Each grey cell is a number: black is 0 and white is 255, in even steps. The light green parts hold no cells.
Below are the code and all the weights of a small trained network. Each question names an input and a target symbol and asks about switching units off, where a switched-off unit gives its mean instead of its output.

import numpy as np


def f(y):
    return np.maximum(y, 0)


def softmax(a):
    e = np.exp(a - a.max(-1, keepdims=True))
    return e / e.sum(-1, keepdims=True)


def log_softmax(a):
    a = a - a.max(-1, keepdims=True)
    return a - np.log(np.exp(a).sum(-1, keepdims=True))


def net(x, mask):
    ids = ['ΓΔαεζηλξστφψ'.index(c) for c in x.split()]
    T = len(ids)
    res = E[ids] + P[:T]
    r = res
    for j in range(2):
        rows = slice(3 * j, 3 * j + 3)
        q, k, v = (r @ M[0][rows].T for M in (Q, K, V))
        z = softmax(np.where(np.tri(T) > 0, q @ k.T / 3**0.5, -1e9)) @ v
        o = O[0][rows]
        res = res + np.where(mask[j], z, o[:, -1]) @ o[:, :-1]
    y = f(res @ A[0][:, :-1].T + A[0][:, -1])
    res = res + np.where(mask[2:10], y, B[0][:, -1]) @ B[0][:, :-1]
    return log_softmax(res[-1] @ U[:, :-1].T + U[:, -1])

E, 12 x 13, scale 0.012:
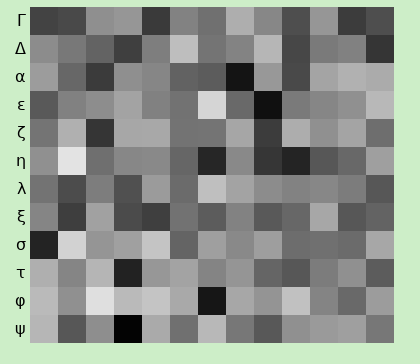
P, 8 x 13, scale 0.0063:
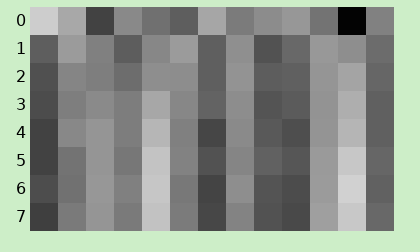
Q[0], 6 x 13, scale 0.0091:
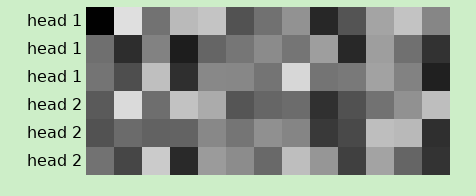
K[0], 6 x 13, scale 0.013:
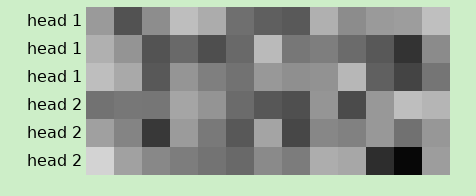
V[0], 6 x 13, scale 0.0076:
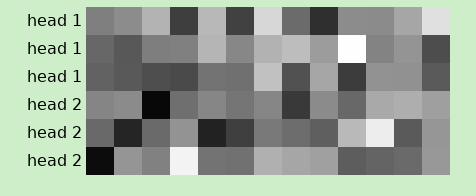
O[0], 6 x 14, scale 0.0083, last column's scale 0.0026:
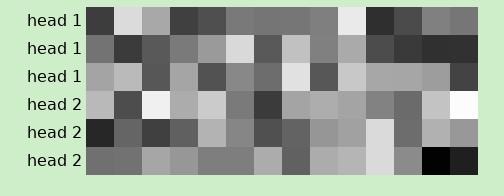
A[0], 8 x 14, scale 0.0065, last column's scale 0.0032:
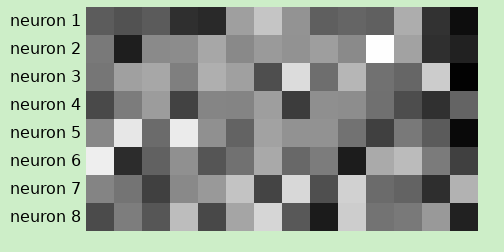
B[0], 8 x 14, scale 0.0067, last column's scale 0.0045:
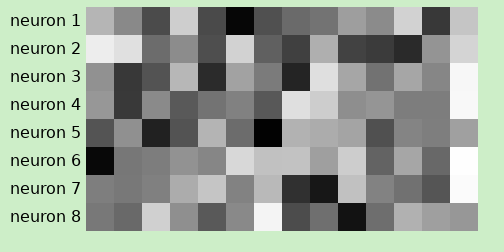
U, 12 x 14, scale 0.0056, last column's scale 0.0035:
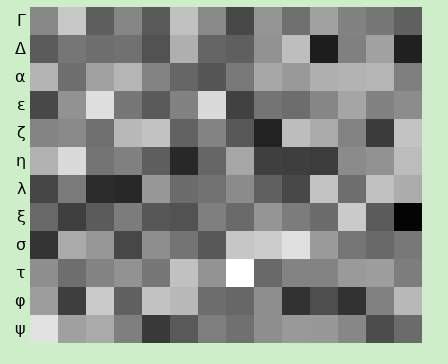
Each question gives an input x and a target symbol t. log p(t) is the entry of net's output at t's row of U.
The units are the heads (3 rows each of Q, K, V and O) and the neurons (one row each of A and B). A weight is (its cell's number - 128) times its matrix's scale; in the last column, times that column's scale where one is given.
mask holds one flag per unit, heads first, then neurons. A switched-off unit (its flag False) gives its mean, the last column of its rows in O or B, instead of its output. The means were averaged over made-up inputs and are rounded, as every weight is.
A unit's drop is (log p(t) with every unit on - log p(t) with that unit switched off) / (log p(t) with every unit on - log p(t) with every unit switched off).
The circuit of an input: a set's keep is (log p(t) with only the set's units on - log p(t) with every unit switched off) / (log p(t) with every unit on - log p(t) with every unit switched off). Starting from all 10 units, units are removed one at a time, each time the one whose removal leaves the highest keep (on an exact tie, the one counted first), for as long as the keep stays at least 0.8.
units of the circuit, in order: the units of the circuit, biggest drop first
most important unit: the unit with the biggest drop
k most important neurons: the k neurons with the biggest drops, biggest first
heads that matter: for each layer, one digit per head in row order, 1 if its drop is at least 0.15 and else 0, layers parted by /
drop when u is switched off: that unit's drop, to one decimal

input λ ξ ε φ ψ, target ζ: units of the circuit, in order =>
head 1; neuron 7
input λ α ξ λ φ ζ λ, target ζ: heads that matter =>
10
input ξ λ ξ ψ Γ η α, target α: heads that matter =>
11
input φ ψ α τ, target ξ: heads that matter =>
11
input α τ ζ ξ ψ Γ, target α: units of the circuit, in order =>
head 2; head 1
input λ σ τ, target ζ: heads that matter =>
10
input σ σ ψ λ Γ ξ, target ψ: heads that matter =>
01
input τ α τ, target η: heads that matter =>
01
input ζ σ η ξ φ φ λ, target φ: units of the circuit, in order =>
head 1; neuron 2; head 2
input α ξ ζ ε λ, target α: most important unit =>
head 2
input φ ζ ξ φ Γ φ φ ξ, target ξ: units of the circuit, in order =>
head 2; neuron 1; head 1
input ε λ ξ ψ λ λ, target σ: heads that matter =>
11
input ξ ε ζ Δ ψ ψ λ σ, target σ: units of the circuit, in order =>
head 1; head 2; neuron 5
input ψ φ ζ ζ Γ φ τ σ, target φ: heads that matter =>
10
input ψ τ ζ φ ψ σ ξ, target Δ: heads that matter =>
11
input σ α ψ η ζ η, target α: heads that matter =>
11
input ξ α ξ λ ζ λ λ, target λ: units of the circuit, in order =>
head 2
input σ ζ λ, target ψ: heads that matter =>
01
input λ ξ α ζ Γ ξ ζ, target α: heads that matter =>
11
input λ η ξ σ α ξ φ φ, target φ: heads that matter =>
10
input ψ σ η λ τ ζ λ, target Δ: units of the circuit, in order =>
head 1; head 2; neuron 3
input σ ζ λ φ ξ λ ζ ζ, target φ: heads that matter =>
10
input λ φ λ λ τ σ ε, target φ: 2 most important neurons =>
neuron 2; neuron 4
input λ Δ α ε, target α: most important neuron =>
neuron 3
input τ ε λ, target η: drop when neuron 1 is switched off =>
0.1
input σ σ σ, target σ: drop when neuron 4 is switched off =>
0.2
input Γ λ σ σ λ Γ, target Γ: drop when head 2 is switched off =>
0.7
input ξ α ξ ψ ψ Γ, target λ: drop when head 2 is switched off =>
0.8
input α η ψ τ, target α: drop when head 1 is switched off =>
0.3
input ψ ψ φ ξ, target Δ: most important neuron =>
neuron 3
